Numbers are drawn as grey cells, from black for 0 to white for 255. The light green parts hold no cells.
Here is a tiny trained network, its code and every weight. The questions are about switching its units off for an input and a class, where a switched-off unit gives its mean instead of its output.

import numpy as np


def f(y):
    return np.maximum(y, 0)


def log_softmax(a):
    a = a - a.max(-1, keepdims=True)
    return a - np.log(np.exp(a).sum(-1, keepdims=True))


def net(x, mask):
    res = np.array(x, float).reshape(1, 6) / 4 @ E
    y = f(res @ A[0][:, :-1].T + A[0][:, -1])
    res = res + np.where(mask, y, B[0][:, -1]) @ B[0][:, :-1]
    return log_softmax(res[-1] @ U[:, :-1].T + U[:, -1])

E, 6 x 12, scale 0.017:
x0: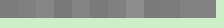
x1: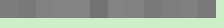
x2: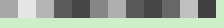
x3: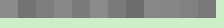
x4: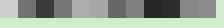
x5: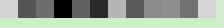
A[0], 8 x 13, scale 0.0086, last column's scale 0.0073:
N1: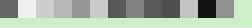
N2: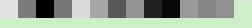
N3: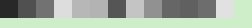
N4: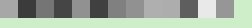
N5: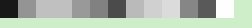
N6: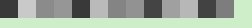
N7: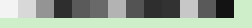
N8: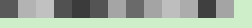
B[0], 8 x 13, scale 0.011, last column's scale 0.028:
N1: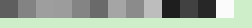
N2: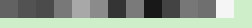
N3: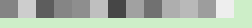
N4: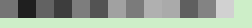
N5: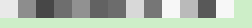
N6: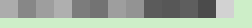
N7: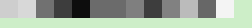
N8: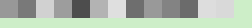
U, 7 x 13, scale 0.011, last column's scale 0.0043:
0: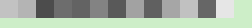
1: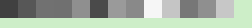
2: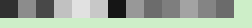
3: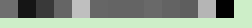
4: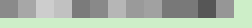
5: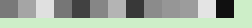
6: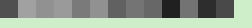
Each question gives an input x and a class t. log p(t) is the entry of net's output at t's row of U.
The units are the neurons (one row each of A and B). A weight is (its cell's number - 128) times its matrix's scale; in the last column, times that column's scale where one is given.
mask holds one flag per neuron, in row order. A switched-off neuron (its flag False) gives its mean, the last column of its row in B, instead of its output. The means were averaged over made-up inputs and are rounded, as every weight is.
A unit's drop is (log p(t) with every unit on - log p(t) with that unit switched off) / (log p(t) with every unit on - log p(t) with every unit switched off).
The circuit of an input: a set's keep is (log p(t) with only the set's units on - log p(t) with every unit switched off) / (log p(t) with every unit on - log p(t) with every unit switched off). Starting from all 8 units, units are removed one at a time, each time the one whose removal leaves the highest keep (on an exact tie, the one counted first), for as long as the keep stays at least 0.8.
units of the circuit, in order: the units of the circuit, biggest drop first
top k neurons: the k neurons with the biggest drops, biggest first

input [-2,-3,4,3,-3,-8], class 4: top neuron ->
N1
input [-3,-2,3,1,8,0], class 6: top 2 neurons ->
N5, N2
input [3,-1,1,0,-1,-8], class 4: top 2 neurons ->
N1, N7
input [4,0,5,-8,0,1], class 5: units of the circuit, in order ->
N5, N2
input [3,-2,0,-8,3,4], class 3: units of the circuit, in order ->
N5, N4
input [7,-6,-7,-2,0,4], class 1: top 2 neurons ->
N2, N4
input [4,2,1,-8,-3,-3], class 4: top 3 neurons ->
N7, N2, N1
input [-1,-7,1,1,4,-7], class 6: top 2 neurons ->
N1, N6
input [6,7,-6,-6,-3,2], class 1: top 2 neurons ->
N7, N4
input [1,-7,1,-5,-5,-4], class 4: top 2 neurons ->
N7, N1
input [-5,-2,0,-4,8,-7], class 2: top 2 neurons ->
N3, N2
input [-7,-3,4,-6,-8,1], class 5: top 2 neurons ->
N8, N1
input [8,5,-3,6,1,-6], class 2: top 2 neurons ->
N7, N3
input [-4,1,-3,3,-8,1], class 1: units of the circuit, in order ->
N7
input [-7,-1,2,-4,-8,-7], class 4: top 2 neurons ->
N1, N8
